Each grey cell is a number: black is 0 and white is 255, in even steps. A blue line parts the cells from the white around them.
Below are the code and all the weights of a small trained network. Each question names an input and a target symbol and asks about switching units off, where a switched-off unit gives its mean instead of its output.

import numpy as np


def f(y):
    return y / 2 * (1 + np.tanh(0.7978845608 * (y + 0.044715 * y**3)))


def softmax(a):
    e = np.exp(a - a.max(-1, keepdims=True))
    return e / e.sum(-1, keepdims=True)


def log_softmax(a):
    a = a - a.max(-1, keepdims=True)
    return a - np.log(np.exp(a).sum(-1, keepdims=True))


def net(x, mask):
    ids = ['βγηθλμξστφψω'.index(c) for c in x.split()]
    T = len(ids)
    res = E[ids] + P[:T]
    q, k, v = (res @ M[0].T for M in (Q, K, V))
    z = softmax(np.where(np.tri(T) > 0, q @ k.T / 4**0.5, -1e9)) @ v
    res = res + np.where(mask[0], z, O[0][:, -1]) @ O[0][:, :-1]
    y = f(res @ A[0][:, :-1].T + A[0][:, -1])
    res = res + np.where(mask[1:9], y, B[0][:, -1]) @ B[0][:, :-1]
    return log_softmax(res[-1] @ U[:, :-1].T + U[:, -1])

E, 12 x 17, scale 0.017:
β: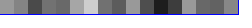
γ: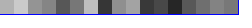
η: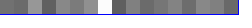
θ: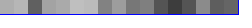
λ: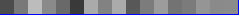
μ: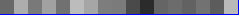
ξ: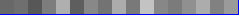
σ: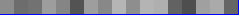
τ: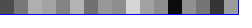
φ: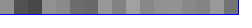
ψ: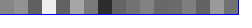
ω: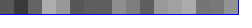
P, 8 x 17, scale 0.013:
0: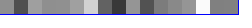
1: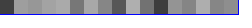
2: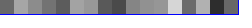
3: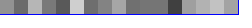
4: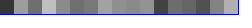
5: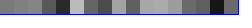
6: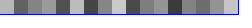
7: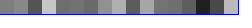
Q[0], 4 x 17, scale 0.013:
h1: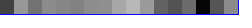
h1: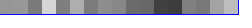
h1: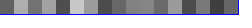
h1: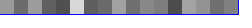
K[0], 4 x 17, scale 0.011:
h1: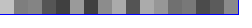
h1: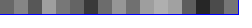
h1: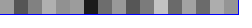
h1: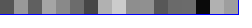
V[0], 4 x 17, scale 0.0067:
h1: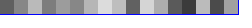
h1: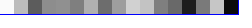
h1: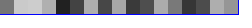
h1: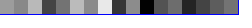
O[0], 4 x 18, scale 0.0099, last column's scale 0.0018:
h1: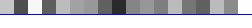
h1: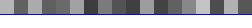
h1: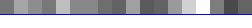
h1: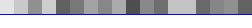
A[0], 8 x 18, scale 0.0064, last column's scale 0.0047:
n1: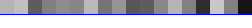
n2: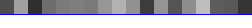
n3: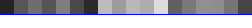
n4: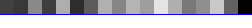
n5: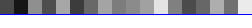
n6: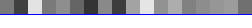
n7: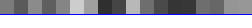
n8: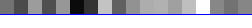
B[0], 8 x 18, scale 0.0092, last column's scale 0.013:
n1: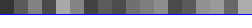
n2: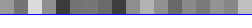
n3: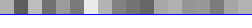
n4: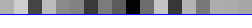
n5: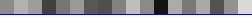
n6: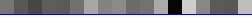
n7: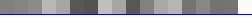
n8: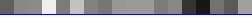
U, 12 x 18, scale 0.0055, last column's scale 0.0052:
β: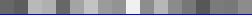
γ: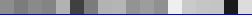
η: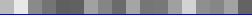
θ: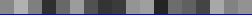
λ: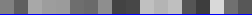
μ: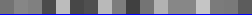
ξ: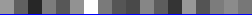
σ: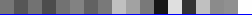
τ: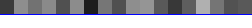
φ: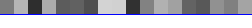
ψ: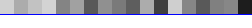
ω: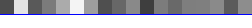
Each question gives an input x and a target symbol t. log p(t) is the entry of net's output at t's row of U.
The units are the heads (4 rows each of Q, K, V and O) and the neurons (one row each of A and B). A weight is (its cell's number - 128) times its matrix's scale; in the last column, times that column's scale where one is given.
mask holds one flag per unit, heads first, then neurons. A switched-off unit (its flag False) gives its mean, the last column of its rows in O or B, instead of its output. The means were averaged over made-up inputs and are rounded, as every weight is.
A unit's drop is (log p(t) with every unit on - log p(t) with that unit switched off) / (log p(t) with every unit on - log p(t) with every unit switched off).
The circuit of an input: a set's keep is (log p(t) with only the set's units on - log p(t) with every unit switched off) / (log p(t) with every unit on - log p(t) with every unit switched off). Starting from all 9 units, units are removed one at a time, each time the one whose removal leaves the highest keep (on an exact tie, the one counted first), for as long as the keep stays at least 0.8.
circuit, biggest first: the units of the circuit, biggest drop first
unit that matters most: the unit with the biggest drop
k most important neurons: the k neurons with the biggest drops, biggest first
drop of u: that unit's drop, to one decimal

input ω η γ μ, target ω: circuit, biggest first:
h1, n1
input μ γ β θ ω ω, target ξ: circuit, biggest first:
h1, n6, n7
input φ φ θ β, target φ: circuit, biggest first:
h1, n7
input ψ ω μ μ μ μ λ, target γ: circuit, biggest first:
h1
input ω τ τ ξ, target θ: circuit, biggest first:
h1, n5, n7
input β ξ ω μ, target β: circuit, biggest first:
h1, n2, n3
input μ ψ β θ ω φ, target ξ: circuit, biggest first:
h1, n6, n7
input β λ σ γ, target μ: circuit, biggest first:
h1, n7
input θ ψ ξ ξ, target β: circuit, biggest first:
h1, n3, n8, n2
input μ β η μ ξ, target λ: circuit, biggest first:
h1, n1
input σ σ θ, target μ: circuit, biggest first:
h1, n7, n6
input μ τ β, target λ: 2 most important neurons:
n5, n1
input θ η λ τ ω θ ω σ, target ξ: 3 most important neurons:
n6, n7, n5
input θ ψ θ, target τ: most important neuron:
n2
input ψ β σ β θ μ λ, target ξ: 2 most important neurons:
n6, n7
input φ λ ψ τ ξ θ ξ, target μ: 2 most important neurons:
n4, n3
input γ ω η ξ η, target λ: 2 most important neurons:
n1, n5
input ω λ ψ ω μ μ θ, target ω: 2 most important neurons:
n1, n7
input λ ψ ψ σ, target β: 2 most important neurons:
n3, n8
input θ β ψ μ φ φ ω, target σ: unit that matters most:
n5
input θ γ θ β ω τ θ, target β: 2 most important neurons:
n2, n3
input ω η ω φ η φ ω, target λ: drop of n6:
0.0
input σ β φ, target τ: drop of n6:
0.8
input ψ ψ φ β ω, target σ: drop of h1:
0.3
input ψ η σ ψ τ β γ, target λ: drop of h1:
0.8
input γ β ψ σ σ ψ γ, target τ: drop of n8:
0.0
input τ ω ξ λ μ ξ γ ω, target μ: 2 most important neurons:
n4, n3
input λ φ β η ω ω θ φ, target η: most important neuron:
n3
